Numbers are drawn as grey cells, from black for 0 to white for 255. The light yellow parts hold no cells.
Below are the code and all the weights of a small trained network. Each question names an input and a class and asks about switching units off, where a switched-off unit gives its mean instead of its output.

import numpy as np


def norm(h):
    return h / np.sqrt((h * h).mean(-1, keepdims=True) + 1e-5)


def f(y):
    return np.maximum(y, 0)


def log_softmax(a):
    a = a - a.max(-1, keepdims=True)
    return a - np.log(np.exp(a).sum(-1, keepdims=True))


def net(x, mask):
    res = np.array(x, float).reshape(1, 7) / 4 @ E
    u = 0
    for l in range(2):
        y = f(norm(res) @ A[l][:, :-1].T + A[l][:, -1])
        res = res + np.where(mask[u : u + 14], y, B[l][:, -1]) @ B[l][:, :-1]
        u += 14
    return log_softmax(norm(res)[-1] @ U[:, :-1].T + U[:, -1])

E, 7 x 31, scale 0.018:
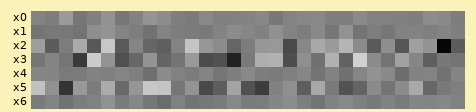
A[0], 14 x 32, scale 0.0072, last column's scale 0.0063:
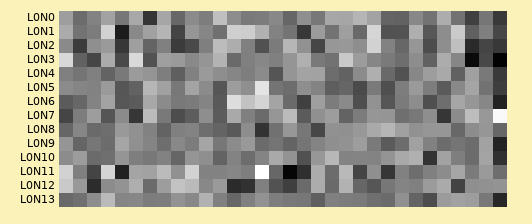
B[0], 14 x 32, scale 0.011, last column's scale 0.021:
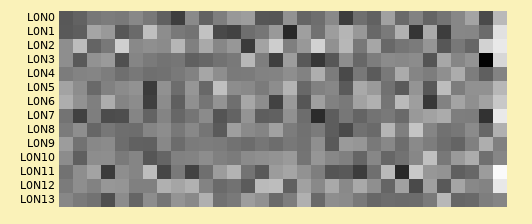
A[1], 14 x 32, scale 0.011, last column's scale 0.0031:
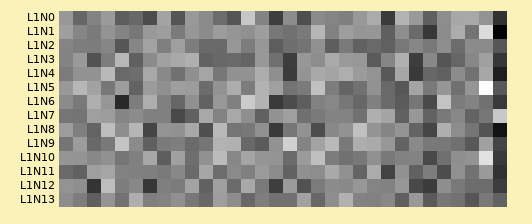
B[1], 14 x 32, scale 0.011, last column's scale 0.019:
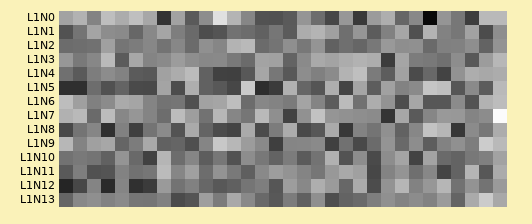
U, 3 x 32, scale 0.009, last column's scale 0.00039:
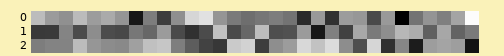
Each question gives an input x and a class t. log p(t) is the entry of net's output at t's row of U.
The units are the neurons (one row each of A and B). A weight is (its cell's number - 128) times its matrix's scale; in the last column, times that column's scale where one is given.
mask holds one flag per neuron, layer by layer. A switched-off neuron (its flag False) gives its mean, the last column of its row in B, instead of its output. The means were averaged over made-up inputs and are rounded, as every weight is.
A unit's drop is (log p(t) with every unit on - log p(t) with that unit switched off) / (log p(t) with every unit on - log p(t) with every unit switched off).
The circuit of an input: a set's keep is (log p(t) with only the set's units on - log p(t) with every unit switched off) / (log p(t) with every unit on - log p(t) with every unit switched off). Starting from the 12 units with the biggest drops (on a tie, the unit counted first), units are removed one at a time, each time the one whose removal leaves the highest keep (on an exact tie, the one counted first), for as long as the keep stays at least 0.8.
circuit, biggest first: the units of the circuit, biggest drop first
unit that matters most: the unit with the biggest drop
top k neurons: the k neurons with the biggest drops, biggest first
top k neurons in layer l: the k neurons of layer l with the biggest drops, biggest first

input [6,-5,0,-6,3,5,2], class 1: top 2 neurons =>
(L0N11, L1N5)
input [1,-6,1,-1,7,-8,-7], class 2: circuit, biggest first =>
(L0N11)
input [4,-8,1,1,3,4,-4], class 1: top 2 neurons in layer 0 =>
(L0N3, L0N12)
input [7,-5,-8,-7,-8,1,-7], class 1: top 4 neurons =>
(L1N5, L0N3, L0N11, L0N0)
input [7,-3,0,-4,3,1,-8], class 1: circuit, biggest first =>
(L0N3, L1N5)
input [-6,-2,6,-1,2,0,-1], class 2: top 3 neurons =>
(L0N2, L0N1, L0N7)
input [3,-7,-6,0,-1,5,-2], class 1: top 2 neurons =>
(L1N5, L0N1)
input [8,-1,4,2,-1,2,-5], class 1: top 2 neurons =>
(L0N3, L0N11)
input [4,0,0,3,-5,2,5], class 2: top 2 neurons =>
(L0N12, L0N7)
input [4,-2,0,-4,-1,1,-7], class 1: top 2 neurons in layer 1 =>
(L1N5, L1N10)
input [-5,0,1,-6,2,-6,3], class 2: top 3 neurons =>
(L0N1, L0N3, L1N4)
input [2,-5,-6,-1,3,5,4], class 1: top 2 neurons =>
(L1N5, L0N11)
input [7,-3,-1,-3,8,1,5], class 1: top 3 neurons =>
(L0N11, L1N5, L0N3)
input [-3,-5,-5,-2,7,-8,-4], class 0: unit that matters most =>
L1N0
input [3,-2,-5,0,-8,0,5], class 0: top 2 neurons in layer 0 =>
(L0N11, L0N2)
